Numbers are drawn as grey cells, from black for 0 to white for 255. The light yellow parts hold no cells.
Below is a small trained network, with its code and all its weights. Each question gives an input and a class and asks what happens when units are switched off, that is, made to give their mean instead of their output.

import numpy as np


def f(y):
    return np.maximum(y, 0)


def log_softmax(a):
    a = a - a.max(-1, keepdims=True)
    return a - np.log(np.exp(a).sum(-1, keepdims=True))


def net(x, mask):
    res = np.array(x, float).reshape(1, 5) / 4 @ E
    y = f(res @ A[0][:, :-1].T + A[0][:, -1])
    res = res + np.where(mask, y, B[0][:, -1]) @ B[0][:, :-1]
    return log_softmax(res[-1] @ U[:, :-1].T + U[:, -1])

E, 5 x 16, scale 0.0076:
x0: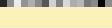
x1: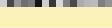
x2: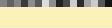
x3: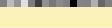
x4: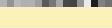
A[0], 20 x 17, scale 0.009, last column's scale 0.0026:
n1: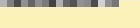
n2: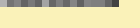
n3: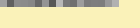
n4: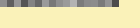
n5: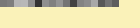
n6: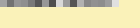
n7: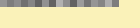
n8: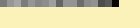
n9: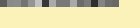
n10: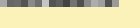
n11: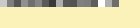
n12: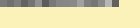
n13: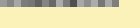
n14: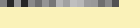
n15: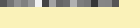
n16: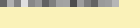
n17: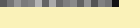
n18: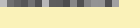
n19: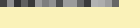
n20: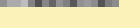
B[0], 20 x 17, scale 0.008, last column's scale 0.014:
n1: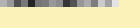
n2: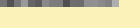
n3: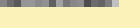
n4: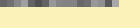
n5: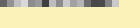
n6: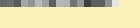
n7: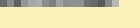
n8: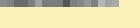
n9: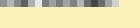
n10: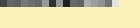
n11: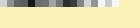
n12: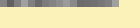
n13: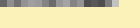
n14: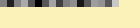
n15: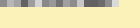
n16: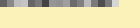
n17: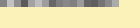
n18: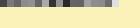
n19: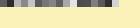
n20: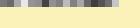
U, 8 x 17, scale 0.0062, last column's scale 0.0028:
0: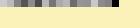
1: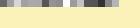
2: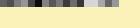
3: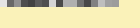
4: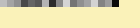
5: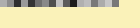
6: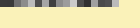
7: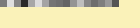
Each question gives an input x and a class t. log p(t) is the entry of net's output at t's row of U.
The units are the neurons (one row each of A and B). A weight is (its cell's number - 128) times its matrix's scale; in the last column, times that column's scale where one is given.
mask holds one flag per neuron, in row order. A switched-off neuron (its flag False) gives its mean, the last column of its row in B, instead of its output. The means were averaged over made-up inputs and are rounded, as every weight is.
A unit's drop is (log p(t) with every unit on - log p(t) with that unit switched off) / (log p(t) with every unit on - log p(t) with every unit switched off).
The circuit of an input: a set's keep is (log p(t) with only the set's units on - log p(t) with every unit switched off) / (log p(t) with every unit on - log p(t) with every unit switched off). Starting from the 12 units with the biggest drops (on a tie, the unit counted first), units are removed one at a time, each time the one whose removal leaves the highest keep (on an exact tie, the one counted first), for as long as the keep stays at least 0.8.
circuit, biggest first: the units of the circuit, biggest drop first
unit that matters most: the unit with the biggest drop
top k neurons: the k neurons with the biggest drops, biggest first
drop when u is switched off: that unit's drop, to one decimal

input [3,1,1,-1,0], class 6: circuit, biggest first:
(n11 n15)
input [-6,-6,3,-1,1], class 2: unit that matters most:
n10
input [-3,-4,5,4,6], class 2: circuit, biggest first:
(n6 n15)
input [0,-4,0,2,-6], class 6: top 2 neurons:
(n19 n11)
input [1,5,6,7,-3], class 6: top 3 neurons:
(n11 n5 n1)
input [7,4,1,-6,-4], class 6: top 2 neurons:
(n11 n1)
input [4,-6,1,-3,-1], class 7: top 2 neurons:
(n5 n20)
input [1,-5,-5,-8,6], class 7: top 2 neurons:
(n5 n20)
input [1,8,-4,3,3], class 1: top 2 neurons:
(n5 n20)
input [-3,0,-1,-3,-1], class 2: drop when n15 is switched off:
0.2
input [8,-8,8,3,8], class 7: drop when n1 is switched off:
-0.1
